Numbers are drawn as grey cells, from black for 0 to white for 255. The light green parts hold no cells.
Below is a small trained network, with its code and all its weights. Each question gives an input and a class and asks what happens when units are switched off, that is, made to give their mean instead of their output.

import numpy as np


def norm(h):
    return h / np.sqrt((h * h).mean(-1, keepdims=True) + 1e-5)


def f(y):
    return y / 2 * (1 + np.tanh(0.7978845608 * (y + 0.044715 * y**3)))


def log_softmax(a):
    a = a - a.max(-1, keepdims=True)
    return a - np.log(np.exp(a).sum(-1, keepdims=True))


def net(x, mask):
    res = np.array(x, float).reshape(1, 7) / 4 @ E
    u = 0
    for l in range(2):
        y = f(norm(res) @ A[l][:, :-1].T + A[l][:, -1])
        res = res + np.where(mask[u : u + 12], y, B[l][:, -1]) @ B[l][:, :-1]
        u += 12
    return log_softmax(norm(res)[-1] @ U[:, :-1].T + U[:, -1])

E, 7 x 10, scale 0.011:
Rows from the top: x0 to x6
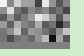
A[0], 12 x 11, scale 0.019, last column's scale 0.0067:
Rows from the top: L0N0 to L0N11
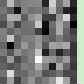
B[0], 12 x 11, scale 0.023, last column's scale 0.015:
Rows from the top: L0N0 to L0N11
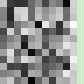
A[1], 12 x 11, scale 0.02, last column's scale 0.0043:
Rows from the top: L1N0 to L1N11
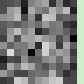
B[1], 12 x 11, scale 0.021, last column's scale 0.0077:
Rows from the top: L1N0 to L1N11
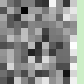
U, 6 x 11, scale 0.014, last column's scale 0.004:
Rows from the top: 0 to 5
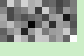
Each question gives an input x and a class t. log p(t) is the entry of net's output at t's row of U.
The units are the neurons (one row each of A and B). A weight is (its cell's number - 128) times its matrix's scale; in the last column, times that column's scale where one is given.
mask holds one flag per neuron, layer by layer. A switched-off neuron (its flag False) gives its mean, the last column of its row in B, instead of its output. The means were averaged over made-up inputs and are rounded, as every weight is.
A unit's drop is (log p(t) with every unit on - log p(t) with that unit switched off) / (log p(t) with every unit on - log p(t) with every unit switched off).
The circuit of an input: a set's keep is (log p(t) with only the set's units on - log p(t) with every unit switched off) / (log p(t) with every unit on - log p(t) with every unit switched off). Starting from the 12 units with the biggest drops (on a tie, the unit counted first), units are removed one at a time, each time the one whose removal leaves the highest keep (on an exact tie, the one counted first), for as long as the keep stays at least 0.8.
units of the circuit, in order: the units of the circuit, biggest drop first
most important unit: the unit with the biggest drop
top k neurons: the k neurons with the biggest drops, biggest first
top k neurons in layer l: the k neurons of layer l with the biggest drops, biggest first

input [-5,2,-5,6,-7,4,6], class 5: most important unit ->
L0N1
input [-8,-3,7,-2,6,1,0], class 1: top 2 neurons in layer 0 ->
(L0N3 L0N4)
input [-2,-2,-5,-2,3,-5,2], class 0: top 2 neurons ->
(L0N4 L0N9)
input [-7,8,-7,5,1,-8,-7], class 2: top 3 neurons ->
(L0N0 L0N8 L0N6)
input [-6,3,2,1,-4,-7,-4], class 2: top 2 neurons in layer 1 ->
(L1N10 L1N2)
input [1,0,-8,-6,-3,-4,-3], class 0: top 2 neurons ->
(L0N4 L0N7)
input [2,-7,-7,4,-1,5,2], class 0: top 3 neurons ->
(L0N4 L0N10 L0N5)
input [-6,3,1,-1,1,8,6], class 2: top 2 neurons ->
(L0N9 L1N0)
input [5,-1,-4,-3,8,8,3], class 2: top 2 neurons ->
(L0N3 L0N1)
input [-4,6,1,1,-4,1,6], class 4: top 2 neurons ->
(L0N10 L0N5)
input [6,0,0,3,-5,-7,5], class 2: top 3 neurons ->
(L0N3 L1N10 L0N8)
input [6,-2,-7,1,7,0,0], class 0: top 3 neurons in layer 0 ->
(L0N1 L0N3 L0N2)
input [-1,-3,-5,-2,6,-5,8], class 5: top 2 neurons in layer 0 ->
(L0N2 L0N8)
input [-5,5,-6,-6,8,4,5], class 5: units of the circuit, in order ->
(L0N2)
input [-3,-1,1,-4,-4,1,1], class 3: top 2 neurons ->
(L0N11 L0N2)
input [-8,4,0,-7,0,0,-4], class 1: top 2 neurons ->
(L0N3 L0N7)
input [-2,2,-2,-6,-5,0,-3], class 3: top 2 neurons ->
(L0N11 L1N7)
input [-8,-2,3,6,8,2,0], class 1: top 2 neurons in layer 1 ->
(L1N6 L1N8)
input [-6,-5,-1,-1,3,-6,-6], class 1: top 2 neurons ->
(L0N3 L0N9)
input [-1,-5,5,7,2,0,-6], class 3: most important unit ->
L0N7
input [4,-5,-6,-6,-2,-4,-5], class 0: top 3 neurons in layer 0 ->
(L0N4 L0N7 L0N3)
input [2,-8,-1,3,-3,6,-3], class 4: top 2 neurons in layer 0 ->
(L0N6 L0N0)
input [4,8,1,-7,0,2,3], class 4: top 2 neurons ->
(L1N1 L0N7)
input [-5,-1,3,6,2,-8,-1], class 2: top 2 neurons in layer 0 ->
(L0N0 L0N11)
